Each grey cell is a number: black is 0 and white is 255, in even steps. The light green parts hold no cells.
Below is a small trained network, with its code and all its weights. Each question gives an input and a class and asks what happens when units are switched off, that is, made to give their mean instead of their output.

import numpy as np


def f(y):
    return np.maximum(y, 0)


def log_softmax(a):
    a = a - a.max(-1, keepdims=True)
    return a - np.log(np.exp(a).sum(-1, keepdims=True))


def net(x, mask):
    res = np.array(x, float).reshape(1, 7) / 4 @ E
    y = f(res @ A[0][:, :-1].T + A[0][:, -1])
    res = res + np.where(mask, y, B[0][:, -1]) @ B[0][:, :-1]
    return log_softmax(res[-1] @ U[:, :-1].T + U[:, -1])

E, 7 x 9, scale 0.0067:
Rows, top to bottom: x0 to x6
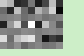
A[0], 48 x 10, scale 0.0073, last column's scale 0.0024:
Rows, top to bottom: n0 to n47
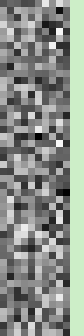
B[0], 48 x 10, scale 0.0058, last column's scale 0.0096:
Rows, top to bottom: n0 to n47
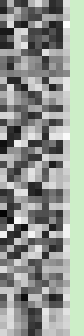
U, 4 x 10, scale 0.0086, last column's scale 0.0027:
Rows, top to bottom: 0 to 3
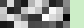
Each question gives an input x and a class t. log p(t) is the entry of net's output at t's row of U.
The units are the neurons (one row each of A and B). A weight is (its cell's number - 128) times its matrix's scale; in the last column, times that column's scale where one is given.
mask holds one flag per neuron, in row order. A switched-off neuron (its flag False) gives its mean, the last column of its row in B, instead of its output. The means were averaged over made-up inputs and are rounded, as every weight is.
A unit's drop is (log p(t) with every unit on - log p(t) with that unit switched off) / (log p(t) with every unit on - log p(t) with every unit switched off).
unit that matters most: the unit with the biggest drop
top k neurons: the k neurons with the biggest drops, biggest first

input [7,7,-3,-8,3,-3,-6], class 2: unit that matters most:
n45
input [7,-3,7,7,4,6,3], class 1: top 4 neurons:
[n19 n11 n29 n25]
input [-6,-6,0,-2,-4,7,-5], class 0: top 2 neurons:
[n32 n3]
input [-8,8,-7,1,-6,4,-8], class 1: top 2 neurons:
[n33 n18]
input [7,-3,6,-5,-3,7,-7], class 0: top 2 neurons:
[n3 n32]
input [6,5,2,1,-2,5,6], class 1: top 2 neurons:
[n19 n29]
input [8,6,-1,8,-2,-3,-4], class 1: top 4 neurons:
[n19 n29 n11 n25]
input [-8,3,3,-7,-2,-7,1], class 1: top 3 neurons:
[n33 n18 n36]
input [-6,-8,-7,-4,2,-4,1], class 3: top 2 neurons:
[n4 n20]
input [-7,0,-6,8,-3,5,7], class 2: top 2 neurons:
[n46 n16]
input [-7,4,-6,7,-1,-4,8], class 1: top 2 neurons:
[n33 n18]
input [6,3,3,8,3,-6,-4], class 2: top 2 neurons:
[n26 n46]
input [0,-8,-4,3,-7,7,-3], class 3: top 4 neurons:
[n4 n31 n20 n30]
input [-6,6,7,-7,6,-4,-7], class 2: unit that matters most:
n44
